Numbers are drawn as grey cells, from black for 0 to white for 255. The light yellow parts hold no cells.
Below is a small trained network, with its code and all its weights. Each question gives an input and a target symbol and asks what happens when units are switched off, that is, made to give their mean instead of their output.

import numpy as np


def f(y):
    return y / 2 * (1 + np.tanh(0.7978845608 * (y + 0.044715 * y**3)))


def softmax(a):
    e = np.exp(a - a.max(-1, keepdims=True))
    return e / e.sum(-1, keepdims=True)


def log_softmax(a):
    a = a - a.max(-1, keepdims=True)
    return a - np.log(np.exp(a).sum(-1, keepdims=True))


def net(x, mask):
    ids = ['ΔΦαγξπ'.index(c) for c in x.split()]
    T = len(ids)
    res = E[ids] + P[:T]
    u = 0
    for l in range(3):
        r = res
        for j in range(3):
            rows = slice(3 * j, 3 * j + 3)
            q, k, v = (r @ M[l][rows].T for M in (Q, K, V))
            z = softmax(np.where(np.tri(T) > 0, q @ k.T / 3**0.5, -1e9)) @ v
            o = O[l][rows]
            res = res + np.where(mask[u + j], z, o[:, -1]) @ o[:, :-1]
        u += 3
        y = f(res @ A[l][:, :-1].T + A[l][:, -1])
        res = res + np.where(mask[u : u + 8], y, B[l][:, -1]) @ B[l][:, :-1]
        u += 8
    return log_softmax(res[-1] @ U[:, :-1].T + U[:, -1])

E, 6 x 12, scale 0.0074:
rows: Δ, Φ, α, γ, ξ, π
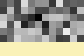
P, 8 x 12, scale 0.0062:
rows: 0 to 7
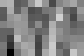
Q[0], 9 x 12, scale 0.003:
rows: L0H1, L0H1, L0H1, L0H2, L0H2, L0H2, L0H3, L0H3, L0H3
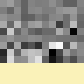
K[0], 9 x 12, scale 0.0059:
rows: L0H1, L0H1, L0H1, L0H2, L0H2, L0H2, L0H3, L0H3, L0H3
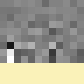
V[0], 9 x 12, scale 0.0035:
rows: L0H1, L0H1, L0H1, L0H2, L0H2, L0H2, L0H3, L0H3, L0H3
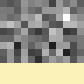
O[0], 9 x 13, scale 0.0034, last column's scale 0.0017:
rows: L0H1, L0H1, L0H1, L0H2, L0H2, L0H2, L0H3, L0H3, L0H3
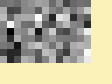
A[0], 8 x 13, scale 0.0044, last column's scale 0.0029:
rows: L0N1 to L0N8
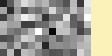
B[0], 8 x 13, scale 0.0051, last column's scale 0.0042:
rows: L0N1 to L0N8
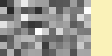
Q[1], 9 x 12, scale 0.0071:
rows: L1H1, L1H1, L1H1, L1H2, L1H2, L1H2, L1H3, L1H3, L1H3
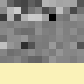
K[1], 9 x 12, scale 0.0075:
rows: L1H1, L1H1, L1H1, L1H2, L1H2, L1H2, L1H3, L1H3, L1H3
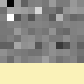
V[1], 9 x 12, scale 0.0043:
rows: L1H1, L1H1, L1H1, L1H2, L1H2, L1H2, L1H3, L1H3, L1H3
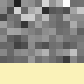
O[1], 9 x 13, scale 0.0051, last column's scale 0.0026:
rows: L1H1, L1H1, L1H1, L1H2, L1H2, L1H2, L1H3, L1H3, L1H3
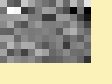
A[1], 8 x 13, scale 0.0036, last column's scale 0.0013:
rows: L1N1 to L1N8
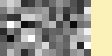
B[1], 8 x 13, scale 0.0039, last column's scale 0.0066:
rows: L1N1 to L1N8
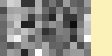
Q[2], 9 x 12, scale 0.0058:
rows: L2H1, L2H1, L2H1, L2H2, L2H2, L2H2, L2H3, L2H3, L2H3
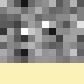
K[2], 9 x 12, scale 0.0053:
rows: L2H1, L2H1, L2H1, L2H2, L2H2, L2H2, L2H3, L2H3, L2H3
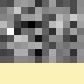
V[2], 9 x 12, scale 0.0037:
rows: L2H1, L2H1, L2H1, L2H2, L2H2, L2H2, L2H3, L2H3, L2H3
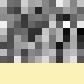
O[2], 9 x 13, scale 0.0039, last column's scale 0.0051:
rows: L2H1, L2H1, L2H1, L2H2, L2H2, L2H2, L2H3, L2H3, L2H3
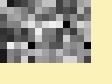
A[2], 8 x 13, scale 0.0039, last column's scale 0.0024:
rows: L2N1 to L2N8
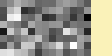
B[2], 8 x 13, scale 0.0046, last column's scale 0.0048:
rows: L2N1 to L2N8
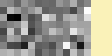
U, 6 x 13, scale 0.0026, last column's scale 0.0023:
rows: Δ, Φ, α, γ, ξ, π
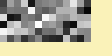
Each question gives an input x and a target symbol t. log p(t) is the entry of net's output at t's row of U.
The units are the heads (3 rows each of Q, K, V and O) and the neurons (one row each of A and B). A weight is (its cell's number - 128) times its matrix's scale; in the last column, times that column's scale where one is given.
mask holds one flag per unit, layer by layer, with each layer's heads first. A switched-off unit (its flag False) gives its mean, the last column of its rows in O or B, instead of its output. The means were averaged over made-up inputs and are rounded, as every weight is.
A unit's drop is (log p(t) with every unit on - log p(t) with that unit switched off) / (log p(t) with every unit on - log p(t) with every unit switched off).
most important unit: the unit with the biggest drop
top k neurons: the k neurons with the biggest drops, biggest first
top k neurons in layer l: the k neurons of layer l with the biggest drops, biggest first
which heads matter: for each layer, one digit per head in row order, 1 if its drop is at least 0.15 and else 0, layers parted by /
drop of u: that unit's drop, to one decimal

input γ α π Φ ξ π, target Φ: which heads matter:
000 / 100 / 100
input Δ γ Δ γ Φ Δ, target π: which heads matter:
000 / 000 / 010
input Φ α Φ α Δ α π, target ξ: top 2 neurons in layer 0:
(L0N1; L0N8)
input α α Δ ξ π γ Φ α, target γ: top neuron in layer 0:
(L0N2)
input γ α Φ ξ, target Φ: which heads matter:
000 / 100 / 100
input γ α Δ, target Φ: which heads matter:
000 / 100 / 100
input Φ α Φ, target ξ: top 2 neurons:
(L2N8; L0N8)
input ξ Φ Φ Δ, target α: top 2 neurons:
(L0N5; L0N3)
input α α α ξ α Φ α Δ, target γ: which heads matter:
000 / 000 / 010
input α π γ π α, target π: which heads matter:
000 / 100 / 010
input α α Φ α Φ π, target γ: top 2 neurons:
(L1N6; L0N1)
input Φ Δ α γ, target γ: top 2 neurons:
(L2N2; L1N4)
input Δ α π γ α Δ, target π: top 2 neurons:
(L0N5; L1N3)
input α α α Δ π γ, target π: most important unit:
L2H2
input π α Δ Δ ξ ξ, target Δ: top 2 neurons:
(L2N5; L0N1)
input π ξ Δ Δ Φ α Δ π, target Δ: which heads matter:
000 / 000 / 011
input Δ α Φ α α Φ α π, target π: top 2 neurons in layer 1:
(L1N3; L1N6)
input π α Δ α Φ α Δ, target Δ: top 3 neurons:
(L2N5; L0N1; L1N6)
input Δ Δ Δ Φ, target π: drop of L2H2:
0.7
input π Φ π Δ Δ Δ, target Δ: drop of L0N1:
0.2
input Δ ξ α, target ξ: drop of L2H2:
0.8
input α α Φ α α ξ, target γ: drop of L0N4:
0.1
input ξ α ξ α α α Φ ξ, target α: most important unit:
L2H1
